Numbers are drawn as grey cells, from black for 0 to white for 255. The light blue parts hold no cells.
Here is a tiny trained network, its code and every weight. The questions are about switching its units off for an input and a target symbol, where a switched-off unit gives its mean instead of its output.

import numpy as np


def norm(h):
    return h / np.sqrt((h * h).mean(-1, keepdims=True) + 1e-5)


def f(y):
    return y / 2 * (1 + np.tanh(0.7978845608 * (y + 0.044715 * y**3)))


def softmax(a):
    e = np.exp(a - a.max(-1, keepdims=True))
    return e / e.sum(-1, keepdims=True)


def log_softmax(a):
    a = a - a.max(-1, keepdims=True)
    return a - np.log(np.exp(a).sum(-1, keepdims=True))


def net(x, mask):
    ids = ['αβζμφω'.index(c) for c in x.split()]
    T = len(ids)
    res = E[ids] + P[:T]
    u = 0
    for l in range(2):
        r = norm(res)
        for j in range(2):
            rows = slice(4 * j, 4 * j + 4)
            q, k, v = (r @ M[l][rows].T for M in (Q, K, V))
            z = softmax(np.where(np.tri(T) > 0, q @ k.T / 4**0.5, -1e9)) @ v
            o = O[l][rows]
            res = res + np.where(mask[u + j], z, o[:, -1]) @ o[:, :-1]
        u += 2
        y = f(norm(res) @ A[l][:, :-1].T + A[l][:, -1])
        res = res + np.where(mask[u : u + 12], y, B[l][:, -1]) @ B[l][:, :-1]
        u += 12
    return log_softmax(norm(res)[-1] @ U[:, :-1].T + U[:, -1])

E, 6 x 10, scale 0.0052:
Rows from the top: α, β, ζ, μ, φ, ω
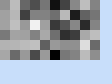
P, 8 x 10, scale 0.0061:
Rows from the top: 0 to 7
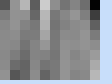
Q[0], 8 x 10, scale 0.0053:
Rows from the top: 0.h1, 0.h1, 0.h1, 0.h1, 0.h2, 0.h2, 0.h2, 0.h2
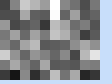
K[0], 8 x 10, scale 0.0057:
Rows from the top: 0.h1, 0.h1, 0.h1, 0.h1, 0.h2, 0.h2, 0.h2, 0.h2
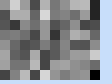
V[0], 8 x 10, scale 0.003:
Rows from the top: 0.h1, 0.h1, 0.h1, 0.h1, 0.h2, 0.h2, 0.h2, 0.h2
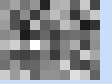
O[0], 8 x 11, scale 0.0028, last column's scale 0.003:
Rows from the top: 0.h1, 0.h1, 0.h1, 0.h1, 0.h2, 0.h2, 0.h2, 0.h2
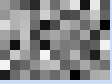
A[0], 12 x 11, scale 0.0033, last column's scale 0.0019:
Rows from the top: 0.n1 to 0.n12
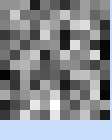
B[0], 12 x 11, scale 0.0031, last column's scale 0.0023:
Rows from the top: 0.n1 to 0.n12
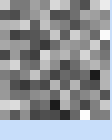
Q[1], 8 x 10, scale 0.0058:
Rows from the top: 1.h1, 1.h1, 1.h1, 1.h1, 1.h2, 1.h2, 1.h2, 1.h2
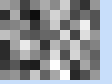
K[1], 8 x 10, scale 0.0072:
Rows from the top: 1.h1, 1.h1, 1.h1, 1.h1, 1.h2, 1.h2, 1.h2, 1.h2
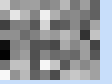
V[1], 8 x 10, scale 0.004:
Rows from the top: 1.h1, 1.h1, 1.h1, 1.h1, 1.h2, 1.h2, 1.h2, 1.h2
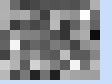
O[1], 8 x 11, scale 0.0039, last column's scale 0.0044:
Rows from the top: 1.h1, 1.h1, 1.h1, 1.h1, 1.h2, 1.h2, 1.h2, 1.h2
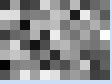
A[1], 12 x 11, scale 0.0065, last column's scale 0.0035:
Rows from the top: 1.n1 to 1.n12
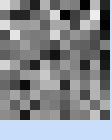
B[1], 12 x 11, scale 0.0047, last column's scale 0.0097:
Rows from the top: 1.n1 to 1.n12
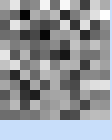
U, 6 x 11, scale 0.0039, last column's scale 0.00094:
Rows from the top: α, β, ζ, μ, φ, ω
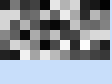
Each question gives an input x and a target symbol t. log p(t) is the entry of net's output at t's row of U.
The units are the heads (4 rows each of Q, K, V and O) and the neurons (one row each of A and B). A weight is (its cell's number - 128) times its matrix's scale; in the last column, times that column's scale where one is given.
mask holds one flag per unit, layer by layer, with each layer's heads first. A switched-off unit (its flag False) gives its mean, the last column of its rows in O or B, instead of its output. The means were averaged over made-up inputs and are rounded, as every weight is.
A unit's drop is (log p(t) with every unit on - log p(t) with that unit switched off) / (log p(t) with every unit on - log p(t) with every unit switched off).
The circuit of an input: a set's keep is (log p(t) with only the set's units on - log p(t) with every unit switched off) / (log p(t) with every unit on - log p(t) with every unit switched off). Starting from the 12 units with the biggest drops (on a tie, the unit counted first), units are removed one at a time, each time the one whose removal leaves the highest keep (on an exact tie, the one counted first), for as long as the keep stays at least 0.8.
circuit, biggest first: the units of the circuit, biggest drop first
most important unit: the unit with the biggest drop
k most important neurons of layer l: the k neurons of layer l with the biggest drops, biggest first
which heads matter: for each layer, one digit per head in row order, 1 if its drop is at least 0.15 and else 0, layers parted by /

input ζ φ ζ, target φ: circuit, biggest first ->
1.h1; 1.n3
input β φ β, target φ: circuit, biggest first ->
1.h1; 1.n3
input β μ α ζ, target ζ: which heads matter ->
00 / 00
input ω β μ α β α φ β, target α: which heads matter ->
10 / 01
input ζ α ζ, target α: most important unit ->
0.h1
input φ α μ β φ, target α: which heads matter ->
11 / 11
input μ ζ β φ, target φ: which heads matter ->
00 / 00
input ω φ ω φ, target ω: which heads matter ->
10 / 01
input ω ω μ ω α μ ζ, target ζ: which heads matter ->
01 / 00
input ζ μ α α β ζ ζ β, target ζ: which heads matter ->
00 / 01
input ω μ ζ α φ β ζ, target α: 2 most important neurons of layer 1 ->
1.n2; 1.n9
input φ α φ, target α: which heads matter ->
10 / 10
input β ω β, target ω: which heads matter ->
00 / 01
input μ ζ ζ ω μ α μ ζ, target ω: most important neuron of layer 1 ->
1.n2
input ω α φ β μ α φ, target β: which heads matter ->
11 / 11
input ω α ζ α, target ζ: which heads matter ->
00 / 00
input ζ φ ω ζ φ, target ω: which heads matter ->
11 / 11
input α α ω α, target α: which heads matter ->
01 / 10
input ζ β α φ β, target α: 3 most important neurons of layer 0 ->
0.n1; 0.n12; 0.n11
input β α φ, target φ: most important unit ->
0.h2
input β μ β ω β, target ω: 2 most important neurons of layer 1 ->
1.n2; 1.n9
